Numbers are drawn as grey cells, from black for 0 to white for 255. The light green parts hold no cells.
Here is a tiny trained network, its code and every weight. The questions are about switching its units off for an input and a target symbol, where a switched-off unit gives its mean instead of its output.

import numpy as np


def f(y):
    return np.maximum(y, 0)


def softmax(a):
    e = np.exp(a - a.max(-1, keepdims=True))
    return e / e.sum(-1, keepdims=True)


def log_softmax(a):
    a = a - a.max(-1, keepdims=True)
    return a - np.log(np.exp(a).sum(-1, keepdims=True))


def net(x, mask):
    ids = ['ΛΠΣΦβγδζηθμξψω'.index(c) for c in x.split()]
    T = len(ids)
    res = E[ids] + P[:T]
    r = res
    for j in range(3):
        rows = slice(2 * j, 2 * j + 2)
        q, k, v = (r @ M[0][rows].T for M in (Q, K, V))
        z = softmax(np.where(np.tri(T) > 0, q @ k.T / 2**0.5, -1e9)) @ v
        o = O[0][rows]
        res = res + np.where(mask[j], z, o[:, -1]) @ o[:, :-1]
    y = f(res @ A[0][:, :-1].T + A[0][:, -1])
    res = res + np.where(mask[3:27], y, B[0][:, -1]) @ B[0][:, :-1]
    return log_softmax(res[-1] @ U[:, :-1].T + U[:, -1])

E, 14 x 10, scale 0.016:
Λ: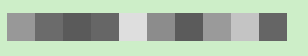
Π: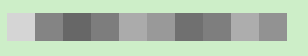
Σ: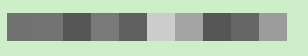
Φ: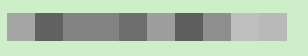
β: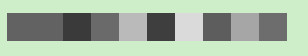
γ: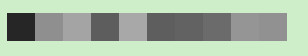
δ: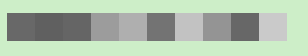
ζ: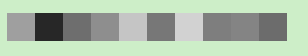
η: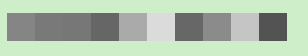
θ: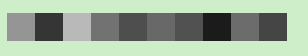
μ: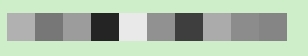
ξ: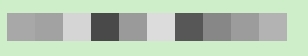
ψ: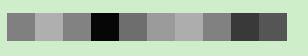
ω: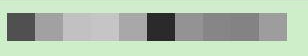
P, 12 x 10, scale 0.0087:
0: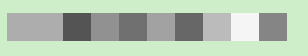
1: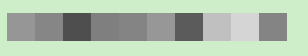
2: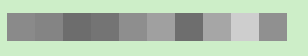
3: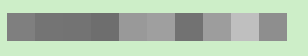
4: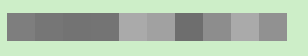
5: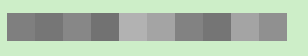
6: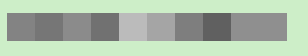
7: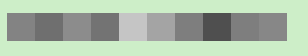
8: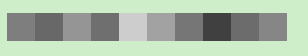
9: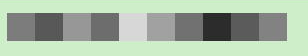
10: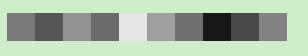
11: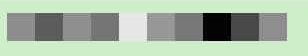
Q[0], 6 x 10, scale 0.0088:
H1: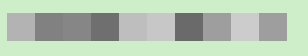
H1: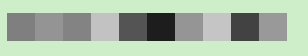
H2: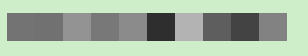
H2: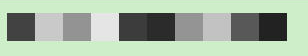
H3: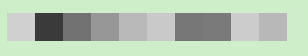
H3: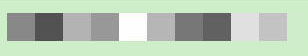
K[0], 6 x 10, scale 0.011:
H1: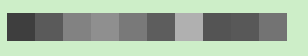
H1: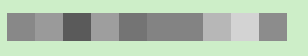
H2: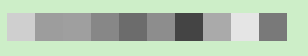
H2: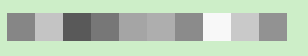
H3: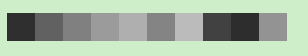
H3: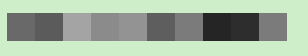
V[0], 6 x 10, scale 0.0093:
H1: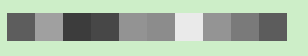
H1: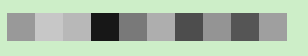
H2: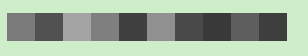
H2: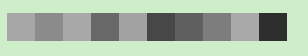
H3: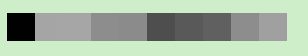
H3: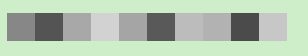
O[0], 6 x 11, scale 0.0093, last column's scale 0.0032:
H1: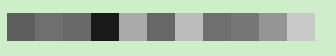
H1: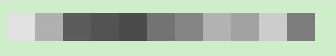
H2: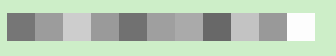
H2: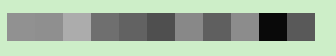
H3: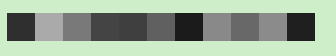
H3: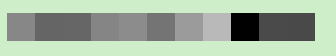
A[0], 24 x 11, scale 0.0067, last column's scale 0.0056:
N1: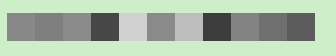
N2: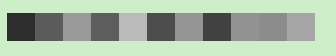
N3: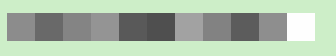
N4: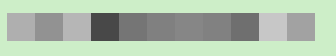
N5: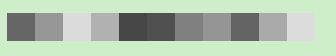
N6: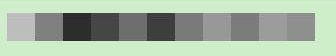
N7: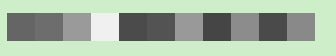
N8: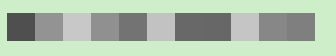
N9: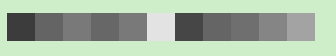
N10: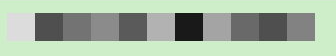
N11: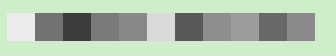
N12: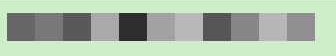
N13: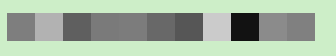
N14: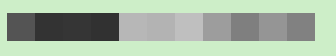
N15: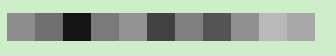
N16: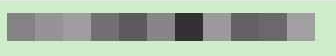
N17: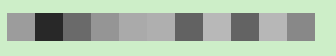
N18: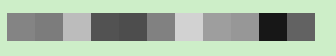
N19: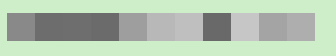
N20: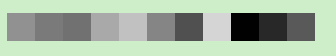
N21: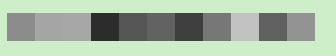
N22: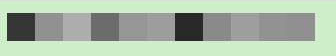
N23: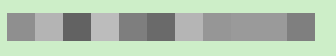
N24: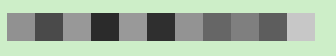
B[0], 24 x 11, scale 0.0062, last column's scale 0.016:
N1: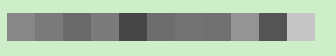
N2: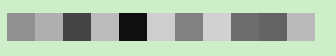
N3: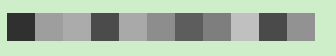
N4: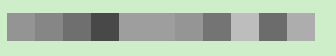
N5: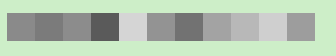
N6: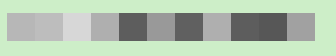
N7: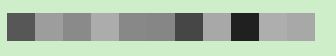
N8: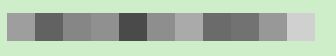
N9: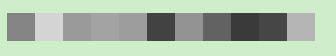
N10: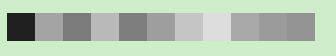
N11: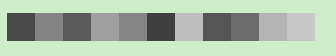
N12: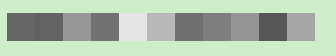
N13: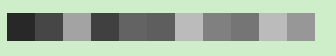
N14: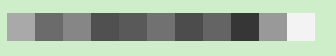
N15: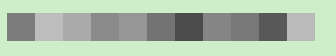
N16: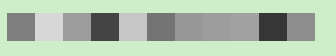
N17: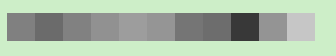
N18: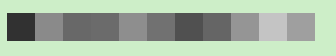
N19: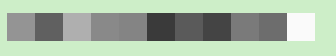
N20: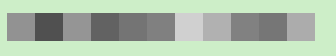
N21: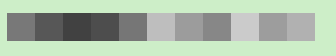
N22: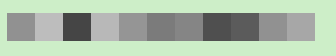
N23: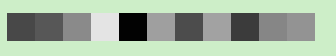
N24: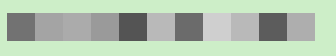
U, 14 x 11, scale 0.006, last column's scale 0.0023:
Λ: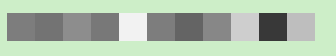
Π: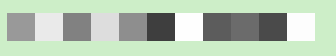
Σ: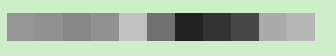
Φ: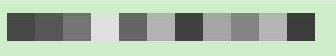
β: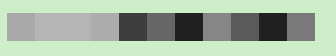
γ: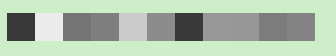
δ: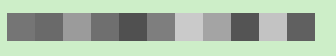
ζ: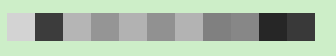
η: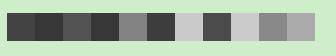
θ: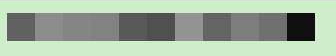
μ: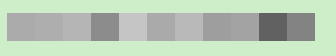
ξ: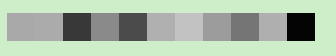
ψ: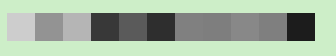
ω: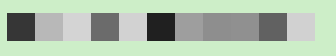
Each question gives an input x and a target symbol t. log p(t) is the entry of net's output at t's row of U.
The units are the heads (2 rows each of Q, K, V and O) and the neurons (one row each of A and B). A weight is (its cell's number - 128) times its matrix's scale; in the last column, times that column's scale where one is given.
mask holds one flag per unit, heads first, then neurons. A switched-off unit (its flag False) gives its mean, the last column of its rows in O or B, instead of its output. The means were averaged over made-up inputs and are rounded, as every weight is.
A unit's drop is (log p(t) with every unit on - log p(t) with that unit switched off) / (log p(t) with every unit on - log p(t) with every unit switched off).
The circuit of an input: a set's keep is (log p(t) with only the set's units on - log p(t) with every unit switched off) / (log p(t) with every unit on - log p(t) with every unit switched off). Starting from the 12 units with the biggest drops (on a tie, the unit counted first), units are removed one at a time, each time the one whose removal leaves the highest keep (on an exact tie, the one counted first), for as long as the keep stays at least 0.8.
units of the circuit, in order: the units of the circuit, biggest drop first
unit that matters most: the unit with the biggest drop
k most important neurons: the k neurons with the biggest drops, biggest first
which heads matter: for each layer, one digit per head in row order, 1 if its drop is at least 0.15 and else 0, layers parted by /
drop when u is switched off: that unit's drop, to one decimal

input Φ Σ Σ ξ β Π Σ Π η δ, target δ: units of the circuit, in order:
(H3 N13 N20)
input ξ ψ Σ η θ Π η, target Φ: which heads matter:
110
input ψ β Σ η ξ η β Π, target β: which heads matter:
100
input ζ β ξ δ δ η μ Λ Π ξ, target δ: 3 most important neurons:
(N13 N20 N19)
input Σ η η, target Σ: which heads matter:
010
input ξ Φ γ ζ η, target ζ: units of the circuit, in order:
(H3 N20 H2)
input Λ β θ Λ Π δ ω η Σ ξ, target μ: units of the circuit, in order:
(H2 N14)
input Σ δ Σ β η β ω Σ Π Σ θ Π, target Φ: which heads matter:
110
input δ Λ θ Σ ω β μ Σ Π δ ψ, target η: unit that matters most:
H2
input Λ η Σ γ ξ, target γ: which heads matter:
001
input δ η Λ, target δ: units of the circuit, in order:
(H3 H2 N20 N13)
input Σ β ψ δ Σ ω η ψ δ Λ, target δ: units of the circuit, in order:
(H3 N13 H2 N20)
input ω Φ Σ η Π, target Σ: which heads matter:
010
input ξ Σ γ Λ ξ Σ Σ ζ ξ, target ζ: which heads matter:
101
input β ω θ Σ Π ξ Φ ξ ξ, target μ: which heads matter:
110
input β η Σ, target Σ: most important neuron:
(N14)
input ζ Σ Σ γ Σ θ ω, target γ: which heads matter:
011
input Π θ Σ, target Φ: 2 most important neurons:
(N7 N23)
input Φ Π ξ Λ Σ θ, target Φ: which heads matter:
010
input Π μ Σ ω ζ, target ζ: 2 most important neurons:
(N20 N11)
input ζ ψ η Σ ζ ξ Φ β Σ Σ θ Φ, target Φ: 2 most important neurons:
(N7 N8)
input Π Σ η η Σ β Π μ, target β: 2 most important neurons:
(N2 N24)
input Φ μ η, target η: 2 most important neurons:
(N11 N21)
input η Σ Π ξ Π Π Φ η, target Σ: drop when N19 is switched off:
0.1
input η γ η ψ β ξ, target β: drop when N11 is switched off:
0.2
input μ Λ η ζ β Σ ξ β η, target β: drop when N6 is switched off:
0.0
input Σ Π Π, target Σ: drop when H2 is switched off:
1.0
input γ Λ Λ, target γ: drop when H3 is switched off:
0.9
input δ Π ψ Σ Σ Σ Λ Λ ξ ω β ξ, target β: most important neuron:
(N2)
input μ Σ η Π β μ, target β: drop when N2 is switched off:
0.3
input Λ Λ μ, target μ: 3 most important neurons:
(N6 N10 N14)
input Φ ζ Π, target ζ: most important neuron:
(N20)
